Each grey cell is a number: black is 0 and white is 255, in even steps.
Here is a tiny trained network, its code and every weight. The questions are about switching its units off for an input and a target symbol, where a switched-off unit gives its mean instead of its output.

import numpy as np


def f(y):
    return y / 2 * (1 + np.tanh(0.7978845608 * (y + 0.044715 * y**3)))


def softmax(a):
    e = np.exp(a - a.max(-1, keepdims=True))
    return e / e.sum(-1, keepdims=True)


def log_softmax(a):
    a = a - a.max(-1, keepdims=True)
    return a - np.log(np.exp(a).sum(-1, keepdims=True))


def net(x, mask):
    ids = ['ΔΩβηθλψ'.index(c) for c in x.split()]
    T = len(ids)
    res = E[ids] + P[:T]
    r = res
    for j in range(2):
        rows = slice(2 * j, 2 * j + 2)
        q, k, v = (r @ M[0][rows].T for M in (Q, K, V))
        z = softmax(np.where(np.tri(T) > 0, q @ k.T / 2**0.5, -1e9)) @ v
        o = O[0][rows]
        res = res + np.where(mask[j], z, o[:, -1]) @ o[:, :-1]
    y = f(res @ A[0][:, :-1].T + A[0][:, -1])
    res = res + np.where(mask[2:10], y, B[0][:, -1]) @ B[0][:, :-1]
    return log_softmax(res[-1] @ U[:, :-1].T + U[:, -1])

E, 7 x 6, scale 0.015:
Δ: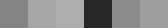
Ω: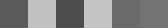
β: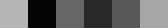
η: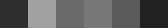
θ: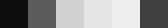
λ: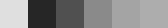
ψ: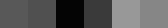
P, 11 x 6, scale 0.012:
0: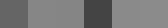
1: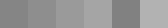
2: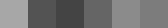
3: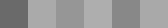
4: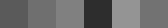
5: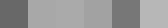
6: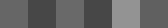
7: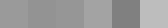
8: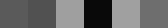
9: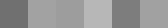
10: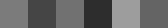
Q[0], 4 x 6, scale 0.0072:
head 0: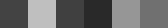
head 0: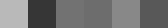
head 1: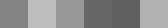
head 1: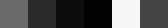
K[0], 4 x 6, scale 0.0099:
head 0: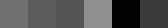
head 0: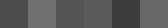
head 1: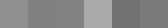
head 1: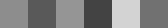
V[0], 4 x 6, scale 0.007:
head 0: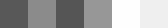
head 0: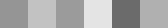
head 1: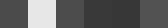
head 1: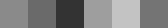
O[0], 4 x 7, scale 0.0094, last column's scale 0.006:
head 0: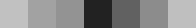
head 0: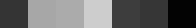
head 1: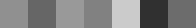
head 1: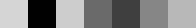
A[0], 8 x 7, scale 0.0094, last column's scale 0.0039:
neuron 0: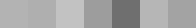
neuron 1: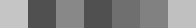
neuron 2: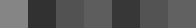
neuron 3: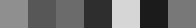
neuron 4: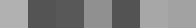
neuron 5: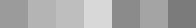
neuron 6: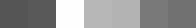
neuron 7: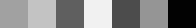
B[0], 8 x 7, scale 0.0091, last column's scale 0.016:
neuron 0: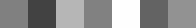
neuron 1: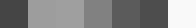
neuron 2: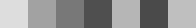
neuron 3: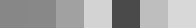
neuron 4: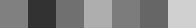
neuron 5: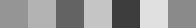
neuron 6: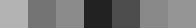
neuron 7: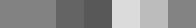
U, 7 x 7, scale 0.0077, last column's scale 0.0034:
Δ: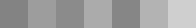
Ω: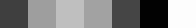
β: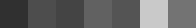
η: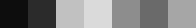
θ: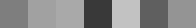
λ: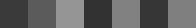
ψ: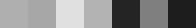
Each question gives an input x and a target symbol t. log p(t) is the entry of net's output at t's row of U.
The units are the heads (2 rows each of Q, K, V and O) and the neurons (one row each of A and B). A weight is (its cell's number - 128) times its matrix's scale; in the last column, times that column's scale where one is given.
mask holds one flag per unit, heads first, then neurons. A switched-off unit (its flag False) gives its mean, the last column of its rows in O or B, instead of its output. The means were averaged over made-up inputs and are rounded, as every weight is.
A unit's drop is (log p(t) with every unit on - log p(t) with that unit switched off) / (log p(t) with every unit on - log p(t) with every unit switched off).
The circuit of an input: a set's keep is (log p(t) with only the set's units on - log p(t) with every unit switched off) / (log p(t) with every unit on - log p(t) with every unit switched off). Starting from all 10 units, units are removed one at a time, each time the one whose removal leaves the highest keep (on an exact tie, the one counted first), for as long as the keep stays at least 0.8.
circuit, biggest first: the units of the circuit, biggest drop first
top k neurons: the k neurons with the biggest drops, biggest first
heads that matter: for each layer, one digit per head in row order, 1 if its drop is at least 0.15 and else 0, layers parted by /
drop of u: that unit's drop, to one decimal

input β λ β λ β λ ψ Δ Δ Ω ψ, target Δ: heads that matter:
01
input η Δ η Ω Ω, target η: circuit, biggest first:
(neuron 2; head 0)
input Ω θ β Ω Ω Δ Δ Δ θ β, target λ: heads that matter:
00
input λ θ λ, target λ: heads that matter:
01
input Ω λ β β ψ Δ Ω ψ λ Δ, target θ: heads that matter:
00
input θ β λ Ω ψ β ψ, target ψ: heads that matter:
01
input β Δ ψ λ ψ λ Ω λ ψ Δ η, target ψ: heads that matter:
01
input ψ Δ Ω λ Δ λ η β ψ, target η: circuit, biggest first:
(neuron 3; head 1)
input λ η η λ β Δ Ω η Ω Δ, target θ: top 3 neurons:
(neuron 3; neuron 4; neuron 1)
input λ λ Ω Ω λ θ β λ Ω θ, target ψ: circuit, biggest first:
(neuron 6; neuron 5)
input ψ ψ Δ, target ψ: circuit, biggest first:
(neuron 3; head 1; head 0)
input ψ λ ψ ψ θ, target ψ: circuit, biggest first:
(neuron 3; neuron 6; head 1)
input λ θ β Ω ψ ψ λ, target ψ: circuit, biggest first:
(neuron 3; head 0; neuron 1)
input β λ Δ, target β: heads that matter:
11
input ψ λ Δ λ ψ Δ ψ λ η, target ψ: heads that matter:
01
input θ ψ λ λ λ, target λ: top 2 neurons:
(neuron 3; neuron 1)
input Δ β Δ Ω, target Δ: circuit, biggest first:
(neuron 1; neuron 7)
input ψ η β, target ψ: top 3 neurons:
(neuron 3; neuron 2; neuron 0)
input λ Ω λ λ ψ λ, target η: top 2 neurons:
(neuron 0; neuron 4)
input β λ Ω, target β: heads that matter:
01
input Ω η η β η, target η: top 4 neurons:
(neuron 3; neuron 1; neuron 2; neuron 6)
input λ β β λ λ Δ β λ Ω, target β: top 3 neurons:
(neuron 2; neuron 1; neuron 0)
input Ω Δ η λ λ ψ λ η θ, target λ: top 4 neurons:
(neuron 6; neuron 5; neuron 3; neuron 4)
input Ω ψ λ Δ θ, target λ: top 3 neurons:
(neuron 6; neuron 5; neuron 3)
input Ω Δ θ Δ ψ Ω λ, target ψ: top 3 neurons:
(neuron 3; neuron 2; neuron 0)
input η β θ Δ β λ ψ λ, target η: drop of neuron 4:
0.2
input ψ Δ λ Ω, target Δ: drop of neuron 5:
0.5
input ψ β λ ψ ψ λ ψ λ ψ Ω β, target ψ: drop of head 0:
0.2
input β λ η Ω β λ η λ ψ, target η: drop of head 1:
0.3
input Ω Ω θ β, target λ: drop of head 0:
-0.2
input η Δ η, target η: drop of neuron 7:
0.0
